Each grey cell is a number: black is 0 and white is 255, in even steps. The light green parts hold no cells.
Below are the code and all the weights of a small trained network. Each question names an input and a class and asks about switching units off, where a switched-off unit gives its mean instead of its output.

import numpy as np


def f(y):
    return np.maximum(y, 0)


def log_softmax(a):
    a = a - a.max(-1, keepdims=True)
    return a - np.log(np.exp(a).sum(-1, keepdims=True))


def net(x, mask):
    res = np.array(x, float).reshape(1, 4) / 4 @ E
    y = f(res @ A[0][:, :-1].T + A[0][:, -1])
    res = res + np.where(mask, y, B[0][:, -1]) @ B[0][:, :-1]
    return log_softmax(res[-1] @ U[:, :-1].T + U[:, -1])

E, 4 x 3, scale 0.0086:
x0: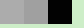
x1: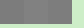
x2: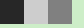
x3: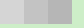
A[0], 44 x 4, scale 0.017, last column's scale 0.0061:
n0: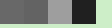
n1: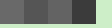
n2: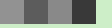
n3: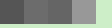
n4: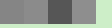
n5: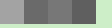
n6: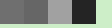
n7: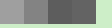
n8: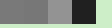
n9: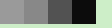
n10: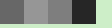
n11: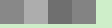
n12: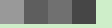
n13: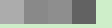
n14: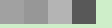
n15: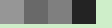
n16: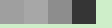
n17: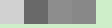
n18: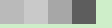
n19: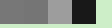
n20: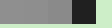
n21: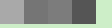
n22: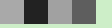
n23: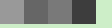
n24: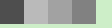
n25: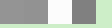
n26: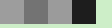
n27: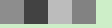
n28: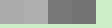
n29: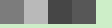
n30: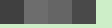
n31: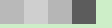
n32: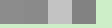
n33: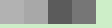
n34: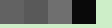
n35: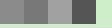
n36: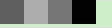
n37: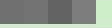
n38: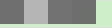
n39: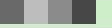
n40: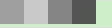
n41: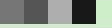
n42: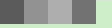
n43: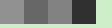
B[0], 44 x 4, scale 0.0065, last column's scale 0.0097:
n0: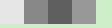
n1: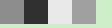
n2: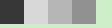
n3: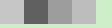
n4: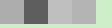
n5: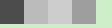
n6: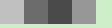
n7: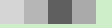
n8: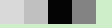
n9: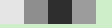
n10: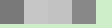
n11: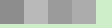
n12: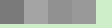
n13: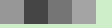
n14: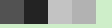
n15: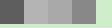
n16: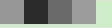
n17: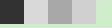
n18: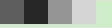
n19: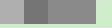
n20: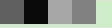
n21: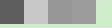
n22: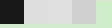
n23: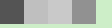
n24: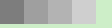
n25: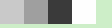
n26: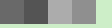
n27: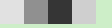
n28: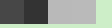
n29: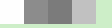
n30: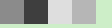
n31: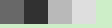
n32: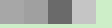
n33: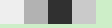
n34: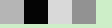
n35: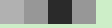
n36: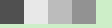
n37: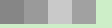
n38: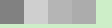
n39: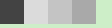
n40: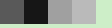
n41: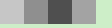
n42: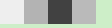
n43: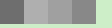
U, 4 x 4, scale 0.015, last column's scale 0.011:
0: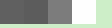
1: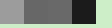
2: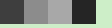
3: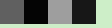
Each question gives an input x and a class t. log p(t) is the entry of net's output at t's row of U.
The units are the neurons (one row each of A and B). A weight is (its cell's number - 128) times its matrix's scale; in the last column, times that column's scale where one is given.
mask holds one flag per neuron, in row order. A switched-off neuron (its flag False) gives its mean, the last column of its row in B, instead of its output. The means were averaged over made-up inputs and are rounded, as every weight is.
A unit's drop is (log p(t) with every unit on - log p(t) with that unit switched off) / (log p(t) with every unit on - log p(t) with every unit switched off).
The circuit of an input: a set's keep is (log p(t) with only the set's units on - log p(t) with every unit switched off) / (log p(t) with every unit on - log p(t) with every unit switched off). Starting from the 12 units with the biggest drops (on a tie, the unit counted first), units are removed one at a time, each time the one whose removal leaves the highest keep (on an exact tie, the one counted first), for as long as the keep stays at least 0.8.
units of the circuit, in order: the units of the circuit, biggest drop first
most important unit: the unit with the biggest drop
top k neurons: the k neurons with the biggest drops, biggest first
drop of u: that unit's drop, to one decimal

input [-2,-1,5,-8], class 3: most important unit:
n30
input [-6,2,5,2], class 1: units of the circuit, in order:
(n25 n42)
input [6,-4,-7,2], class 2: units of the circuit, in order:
(n17 n5 n22)
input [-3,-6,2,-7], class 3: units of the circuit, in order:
(n30 n34)
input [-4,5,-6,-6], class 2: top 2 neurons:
(n22 n2)
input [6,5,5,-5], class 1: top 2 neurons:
(n29 n22)
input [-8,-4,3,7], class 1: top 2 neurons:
(n25 n42)
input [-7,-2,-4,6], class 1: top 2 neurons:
(n25 n27)
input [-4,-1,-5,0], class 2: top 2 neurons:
(n22 n17)
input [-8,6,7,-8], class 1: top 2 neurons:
(n42 n0)
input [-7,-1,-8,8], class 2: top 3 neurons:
(n22 n17 n2)
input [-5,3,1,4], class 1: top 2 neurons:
(n25 n42)
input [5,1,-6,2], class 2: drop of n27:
0.1
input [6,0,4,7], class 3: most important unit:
n40
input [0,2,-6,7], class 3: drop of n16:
0.2
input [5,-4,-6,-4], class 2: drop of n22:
0.2
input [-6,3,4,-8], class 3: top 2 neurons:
(n30 n34)
